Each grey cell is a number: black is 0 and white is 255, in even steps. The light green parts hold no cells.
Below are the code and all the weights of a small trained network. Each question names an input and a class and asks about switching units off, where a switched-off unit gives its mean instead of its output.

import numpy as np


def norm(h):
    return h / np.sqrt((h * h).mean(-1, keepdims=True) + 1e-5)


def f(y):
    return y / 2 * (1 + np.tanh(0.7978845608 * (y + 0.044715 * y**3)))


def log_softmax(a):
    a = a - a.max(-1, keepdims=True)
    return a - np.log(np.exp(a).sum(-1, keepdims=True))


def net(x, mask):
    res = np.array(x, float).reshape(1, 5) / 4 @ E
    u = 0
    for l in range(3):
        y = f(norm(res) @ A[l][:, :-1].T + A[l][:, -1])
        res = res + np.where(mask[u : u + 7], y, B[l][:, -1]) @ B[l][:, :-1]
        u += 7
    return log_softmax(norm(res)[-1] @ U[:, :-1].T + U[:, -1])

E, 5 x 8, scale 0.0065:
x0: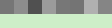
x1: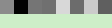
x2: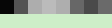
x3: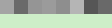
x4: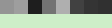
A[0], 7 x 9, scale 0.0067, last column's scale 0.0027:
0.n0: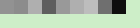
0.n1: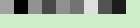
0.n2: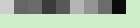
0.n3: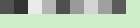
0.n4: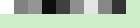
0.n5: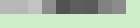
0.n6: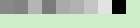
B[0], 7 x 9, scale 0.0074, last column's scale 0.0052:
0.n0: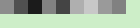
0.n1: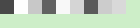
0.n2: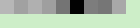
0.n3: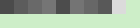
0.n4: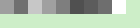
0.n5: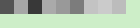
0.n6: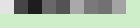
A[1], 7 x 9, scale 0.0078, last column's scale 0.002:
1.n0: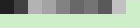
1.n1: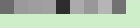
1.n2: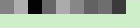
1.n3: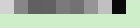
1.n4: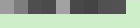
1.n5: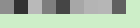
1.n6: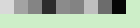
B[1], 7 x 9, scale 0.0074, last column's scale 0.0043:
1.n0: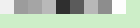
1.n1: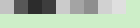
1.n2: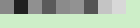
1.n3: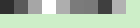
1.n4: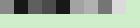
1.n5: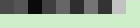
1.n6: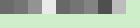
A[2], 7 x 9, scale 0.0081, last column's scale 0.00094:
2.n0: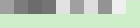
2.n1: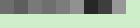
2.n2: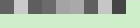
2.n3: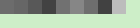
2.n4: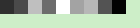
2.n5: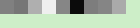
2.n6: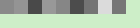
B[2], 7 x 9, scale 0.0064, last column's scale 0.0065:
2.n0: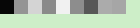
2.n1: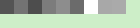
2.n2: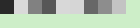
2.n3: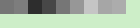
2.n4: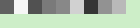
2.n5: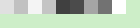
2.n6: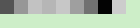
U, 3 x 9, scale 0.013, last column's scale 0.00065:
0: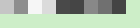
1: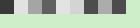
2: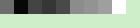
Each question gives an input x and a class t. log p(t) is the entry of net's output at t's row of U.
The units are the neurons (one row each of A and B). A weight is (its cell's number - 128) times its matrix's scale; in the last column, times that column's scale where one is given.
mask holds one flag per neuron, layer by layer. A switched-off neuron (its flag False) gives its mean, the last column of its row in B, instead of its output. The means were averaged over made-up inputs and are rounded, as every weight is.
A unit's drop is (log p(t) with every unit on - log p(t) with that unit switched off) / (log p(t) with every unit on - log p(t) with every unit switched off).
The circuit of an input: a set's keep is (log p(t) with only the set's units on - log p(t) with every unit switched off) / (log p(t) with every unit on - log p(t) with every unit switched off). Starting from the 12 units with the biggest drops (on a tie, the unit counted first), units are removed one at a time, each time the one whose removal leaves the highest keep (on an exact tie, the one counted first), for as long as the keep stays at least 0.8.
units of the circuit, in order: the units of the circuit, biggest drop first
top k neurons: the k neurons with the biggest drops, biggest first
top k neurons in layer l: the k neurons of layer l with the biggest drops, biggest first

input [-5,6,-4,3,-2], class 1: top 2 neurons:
0.n1; 1.n0
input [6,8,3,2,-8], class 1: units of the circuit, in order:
0.n1
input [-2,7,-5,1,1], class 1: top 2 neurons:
0.n1; 1.n0
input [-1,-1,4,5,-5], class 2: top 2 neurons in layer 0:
0.n4; 0.n6
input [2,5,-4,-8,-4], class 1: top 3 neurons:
0.n1; 1.n0; 2.n4
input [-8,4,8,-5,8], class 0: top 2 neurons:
1.n0; 0.n6
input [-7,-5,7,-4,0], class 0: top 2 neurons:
1.n0; 0.n1
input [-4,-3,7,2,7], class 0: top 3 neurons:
1.n0; 0.n6; 1.n1
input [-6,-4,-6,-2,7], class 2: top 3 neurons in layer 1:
1.n4; 1.n0; 1.n2
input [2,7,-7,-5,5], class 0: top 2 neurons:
1.n6; 0.n4
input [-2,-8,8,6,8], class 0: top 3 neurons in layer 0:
0.n1; 0.n6; 0.n0
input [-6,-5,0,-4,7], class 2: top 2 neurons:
0.n1; 1.n4
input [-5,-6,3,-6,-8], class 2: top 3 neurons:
0.n1; 1.n5; 0.n3
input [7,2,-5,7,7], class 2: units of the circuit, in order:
1.n4
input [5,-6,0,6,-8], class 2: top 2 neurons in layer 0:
0.n1; 0.n3
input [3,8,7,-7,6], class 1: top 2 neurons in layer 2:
2.n4; 2.n0
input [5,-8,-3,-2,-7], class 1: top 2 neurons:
1.n1; 1.n4
